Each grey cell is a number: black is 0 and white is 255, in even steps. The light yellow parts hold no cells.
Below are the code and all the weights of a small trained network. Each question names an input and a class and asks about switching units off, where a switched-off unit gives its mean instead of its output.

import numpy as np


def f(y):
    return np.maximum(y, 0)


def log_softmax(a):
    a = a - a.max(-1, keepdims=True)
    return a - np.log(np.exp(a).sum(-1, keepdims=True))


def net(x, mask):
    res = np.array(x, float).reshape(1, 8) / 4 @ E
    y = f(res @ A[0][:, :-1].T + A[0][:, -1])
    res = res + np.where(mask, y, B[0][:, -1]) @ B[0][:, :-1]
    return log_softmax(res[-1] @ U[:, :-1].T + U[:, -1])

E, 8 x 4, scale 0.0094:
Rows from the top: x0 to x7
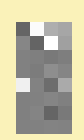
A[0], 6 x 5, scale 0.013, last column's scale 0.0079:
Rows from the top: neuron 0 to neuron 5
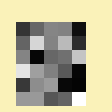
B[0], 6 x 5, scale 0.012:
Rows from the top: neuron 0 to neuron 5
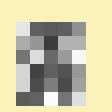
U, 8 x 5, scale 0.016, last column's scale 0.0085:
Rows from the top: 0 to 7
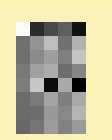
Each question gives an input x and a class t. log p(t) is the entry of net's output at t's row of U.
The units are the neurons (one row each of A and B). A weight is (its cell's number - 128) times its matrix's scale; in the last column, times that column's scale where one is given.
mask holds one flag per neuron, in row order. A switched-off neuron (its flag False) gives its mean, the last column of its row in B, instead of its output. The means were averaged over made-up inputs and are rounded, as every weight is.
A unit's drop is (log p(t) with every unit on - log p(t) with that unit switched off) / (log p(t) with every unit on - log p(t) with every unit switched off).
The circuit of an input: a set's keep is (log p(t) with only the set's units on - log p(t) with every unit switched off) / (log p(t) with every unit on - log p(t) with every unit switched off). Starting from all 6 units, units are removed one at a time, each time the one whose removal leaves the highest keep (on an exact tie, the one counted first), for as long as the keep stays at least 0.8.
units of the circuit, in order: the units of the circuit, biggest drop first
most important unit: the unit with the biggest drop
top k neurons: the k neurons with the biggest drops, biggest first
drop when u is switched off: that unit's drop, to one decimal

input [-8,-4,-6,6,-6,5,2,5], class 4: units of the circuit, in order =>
neuron 2
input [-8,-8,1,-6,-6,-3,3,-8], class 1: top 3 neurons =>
neuron 5; neuron 2; neuron 1
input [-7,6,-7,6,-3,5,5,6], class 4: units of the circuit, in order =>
neuron 2; neuron 5
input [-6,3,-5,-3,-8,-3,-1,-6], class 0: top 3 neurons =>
neuron 4; neuron 0; neuron 5
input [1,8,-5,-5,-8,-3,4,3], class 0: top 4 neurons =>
neuron 4; neuron 0; neuron 5; neuron 2
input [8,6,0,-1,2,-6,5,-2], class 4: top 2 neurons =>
neuron 1; neuron 5
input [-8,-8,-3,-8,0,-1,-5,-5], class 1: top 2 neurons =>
neuron 5; neuron 1
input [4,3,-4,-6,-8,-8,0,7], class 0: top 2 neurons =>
neuron 4; neuron 0
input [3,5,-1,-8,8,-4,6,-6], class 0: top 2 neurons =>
neuron 3; neuron 2
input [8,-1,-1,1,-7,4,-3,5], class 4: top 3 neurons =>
neuron 1; neuron 5; neuron 3
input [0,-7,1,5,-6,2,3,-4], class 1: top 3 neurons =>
neuron 5; neuron 1; neuron 3
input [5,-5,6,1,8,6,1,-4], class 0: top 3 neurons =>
neuron 3; neuron 2; neuron 1
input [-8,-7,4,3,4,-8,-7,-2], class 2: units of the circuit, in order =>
neuron 5; neuron 2
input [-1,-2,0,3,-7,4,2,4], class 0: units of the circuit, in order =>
neuron 4
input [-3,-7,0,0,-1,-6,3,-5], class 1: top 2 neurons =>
neuron 5; neuron 1
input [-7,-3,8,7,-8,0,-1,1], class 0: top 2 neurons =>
neuron 4; neuron 0
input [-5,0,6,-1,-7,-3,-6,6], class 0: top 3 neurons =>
neuron 4; neuron 0; neuron 5
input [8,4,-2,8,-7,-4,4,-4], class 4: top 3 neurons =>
neuron 1; neuron 5; neuron 3
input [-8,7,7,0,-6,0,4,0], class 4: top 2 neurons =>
neuron 2; neuron 5
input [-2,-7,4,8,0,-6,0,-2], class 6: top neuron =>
neuron 5
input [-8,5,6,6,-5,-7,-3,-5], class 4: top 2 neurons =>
neuron 2; neuron 5
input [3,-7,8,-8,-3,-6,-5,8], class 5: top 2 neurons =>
neuron 2; neuron 5
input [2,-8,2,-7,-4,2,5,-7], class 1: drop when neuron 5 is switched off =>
0.3
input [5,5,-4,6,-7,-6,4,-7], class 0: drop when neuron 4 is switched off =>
0.3
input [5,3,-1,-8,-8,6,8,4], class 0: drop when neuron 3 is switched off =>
0.0
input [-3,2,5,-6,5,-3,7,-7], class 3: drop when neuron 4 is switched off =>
0.1
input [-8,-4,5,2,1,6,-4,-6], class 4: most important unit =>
neuron 2
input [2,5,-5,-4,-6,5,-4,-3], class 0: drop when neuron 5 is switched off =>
0.3
